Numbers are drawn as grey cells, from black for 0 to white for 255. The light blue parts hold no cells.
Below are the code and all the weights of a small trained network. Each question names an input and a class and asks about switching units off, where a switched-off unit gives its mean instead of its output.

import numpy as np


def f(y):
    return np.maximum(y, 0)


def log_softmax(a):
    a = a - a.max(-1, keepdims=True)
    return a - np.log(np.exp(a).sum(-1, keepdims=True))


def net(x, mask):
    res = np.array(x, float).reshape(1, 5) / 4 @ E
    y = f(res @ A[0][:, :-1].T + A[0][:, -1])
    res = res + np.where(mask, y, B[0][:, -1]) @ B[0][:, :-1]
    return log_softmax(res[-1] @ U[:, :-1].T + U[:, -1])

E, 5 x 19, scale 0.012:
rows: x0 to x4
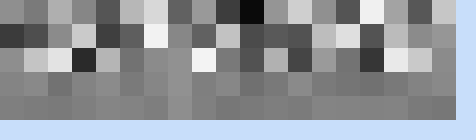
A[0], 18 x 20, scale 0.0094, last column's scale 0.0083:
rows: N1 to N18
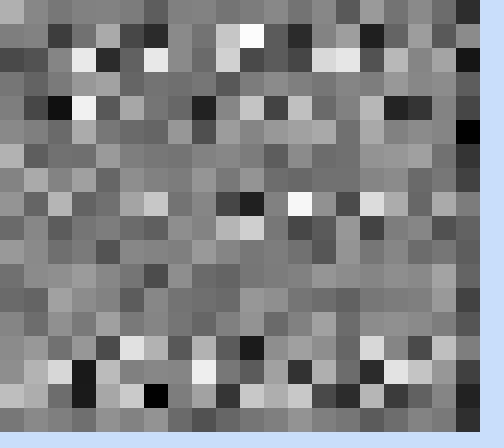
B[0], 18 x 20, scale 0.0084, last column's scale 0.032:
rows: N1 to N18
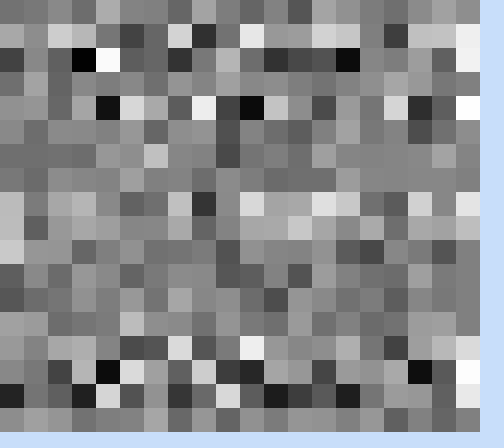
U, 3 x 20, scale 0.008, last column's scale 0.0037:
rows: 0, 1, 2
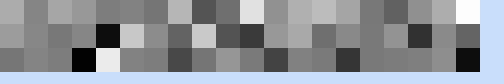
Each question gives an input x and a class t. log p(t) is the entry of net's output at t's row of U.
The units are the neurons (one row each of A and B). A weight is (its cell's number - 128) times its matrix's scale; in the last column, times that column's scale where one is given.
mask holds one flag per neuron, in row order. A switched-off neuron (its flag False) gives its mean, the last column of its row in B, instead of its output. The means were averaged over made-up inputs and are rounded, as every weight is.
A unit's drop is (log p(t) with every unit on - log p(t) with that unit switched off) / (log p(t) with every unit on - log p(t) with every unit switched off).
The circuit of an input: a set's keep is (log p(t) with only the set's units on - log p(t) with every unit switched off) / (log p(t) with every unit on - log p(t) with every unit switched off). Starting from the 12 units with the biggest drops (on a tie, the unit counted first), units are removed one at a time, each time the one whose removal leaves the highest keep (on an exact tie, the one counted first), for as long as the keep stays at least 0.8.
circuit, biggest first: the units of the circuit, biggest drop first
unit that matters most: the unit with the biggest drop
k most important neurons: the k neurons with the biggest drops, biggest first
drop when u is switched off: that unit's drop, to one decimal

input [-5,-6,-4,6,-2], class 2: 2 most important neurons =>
(N17; N9)
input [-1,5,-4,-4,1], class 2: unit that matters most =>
N3
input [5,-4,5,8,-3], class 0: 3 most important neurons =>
(N5; N9; N15)
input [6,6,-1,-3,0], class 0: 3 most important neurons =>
(N9; N15; N17)
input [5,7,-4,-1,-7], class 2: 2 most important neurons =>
(N3; N2)
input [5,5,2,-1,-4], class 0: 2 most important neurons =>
(N17; N9)
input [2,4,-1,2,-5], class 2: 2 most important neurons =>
(N3; N2)
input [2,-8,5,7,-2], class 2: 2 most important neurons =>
(N17; N5)
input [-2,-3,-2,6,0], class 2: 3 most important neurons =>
(N16; N9; N15)
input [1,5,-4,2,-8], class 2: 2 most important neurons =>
(N3; N16)
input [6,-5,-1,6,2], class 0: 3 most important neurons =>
(N9; N3; N15)
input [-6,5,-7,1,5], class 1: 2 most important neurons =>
(N5; N9)
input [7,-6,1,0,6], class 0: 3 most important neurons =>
(N9; N15; N3)
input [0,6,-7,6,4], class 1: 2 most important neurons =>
(N5; N17)
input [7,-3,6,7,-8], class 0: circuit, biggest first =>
(N9)
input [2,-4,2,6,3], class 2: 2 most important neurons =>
(N5; N17)
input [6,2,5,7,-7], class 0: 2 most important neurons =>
(N9; N5)
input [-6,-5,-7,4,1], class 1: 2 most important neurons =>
(N5; N9)
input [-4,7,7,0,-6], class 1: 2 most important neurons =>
(N16; N17)
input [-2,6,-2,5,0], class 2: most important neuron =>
(N3)
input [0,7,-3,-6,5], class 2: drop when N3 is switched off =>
1.2
